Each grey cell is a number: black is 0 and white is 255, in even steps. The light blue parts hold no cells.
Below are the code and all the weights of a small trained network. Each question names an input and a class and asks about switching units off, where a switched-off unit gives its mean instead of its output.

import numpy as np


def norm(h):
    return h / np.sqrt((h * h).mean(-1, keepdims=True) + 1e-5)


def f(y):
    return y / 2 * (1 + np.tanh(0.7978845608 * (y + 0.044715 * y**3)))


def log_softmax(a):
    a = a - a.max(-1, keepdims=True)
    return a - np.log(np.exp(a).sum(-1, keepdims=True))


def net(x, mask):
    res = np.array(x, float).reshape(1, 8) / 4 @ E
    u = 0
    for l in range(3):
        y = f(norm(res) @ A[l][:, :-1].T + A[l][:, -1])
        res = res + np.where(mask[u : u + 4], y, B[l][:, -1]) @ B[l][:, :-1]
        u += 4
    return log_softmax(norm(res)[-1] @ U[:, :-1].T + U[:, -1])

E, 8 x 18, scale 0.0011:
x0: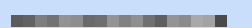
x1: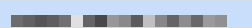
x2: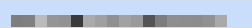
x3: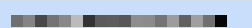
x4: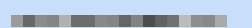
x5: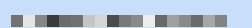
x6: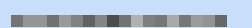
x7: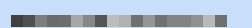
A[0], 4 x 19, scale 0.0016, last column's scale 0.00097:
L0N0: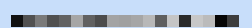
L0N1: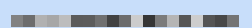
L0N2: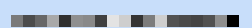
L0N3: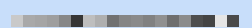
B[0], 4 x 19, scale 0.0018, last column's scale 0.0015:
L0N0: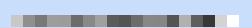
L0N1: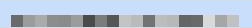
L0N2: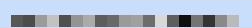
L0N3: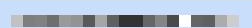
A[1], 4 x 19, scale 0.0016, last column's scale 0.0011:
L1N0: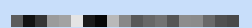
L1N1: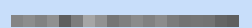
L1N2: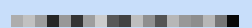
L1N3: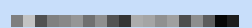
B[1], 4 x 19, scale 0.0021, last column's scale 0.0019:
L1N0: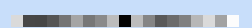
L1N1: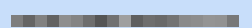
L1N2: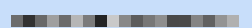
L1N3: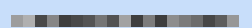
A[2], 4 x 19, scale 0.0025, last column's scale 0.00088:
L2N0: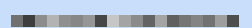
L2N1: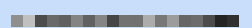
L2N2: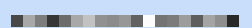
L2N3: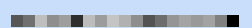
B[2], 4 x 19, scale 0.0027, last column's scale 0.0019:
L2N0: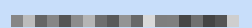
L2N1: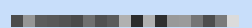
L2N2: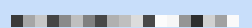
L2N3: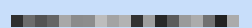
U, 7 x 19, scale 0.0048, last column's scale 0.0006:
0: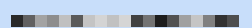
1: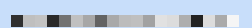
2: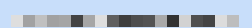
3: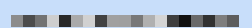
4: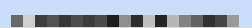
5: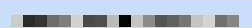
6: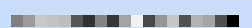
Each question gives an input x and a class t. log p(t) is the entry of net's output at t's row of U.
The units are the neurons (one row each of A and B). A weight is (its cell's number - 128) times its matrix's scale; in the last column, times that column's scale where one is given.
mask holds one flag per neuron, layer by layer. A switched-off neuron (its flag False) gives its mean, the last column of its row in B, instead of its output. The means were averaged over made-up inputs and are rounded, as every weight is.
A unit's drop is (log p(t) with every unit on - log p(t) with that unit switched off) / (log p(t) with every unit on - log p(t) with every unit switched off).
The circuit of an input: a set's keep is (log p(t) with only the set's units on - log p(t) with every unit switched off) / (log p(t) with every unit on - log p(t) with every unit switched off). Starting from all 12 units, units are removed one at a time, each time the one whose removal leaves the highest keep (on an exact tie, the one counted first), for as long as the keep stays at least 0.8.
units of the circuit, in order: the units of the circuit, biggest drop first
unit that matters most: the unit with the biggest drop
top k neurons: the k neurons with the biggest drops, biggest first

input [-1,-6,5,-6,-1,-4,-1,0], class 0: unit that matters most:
L2N3
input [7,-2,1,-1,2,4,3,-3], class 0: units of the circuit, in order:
(L1N0 L2N3 L1N2)
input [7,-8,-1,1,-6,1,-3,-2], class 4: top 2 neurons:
(L1N3 L2N1)
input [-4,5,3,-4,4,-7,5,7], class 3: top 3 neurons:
(L2N0 L0N2 L0N3)
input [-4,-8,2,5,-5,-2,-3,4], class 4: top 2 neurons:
(L2N2 L1N0)
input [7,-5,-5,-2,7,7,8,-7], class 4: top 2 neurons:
(L1N0 L1N3)
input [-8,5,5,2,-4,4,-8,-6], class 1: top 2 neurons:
(L2N2 L0N0)
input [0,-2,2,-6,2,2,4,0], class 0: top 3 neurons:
(L2N3 L0N0 L1N0)
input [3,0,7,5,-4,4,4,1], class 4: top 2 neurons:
(L1N3 L2N1)
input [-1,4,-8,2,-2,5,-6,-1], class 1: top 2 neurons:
(L2N2 L2N0)
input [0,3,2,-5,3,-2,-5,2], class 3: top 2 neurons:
(L0N2 L2N0)
